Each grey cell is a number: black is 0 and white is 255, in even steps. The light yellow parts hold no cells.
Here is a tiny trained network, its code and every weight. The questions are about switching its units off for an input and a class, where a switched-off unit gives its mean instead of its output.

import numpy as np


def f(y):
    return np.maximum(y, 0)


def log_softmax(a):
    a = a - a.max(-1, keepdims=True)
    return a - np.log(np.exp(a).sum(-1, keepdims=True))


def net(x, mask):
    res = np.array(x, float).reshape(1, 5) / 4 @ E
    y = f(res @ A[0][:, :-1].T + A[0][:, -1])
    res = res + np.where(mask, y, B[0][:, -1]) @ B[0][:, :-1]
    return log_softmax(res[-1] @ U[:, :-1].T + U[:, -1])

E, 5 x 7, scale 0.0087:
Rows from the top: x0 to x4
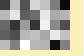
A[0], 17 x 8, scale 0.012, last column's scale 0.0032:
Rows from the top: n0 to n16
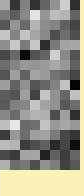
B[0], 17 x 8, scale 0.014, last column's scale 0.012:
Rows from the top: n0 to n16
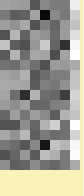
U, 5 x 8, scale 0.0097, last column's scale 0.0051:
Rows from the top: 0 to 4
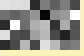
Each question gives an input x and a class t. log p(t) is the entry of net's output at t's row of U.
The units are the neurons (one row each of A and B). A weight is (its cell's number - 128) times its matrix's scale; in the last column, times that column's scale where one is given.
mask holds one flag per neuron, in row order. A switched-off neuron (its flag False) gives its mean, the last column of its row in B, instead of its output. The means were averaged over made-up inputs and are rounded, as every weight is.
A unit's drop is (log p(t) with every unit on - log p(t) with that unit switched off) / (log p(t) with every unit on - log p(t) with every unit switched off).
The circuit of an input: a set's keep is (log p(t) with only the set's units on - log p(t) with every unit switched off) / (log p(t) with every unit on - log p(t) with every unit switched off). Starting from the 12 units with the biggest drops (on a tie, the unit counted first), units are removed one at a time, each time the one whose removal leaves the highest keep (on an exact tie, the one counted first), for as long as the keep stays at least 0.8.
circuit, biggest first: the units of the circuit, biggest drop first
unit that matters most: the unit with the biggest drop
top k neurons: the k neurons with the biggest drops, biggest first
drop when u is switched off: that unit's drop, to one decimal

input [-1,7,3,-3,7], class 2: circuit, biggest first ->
n3
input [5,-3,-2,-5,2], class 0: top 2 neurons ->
n1, n13
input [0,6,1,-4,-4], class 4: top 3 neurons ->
n12, n1, n3
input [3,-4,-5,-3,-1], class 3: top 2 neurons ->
n4, n12
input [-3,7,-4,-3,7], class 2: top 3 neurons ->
n3, n15, n11
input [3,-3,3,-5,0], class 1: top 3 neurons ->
n4, n14, n12
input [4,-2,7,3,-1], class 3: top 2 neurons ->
n9, n14
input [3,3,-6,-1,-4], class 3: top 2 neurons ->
n4, n3
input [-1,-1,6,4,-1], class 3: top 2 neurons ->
n14, n9
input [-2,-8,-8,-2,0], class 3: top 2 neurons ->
n4, n12
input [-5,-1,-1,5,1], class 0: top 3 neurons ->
n14, n0, n8
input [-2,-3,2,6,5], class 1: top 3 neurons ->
n1, n5, n4
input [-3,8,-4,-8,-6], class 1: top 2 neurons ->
n14, n15
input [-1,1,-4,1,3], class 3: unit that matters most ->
n5
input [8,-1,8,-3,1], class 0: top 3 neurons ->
n13, n4, n7
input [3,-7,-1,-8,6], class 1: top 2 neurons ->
n14, n12
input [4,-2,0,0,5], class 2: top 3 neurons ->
n3, n0, n11
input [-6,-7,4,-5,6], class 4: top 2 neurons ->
n15, n5
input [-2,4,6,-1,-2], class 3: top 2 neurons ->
n9, n15
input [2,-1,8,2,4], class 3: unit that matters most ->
n9
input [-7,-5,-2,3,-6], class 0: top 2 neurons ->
n0, n8
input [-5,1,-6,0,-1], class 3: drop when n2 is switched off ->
0.1
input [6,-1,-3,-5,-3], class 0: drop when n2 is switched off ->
0.1
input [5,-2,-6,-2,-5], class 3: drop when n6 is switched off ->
0.1
